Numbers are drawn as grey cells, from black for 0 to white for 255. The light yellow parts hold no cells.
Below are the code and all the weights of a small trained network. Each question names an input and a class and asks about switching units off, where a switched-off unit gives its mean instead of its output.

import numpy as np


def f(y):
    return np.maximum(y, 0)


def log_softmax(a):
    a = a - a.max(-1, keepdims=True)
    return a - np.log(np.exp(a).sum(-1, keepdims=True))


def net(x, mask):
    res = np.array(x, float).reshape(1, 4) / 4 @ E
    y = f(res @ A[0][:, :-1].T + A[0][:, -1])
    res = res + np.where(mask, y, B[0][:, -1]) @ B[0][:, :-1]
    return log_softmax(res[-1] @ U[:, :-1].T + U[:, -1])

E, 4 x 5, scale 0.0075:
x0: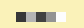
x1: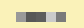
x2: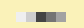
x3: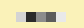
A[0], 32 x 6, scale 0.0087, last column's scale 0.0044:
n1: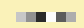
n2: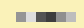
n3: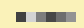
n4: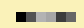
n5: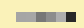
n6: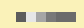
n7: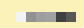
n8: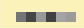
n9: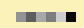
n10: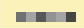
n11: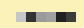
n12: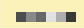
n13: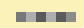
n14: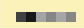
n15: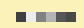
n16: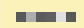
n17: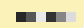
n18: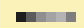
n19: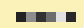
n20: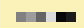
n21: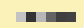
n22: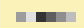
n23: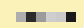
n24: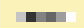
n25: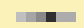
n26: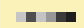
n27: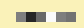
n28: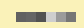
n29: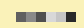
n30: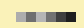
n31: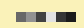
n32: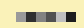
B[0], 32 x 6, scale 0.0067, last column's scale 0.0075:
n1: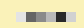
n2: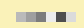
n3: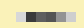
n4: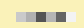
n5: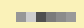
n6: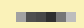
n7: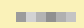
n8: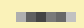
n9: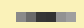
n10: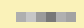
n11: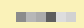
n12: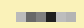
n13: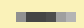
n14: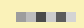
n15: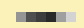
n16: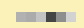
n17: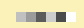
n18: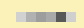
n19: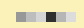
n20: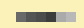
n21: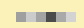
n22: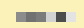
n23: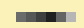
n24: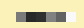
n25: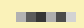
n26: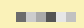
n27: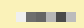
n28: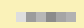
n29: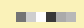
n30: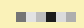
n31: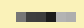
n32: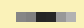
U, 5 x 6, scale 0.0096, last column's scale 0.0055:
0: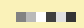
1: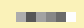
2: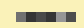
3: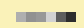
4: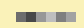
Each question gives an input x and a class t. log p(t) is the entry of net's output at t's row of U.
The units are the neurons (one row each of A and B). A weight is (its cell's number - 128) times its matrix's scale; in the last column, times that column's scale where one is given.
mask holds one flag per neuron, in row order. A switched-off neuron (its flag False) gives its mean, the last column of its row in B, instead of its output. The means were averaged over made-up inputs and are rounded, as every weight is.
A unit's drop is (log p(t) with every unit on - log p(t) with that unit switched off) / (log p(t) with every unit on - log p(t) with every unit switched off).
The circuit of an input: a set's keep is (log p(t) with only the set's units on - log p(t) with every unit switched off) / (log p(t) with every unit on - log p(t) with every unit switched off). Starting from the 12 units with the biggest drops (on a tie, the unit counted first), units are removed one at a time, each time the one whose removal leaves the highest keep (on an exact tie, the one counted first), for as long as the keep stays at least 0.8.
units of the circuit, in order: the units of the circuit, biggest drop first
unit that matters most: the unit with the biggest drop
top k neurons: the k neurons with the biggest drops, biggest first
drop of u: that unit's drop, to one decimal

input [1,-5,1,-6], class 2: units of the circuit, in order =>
(n15; n6)
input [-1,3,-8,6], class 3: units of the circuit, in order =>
(n14; n17)
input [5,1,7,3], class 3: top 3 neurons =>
(n2; n22; n25)
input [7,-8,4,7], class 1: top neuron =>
(n25)
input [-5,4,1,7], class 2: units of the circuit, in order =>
(n24; n23)
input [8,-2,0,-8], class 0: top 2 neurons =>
(n19; n29)
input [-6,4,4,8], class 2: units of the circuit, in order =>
(n24; n23)
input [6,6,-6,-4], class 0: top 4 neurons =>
(n29; n19; n12; n24)
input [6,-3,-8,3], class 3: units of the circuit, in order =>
(n17; n14)
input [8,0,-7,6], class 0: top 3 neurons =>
(n19; n29; n16)
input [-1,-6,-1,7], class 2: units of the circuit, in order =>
(n32; n24)
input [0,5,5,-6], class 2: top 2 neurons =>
(n31; n20)
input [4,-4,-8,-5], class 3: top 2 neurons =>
(n4; n17)
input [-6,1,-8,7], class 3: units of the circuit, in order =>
(n14)
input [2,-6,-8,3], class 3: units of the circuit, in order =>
(n17; n14)
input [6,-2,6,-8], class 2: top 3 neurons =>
(n15; n6; n13)
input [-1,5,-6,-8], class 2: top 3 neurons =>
(n31; n20; n15)
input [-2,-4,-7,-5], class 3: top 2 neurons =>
(n4; n17)
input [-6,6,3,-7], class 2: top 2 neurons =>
(n20; n31)
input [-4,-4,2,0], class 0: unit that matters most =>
n1
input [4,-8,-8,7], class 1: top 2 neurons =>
(n17; n18)
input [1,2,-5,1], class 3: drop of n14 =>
0.1
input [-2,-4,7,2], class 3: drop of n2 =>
0.2
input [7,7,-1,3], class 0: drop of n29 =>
0.2
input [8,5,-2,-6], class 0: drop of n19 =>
0.1
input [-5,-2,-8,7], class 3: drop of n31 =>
0.2
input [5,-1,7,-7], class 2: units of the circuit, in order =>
(n15)
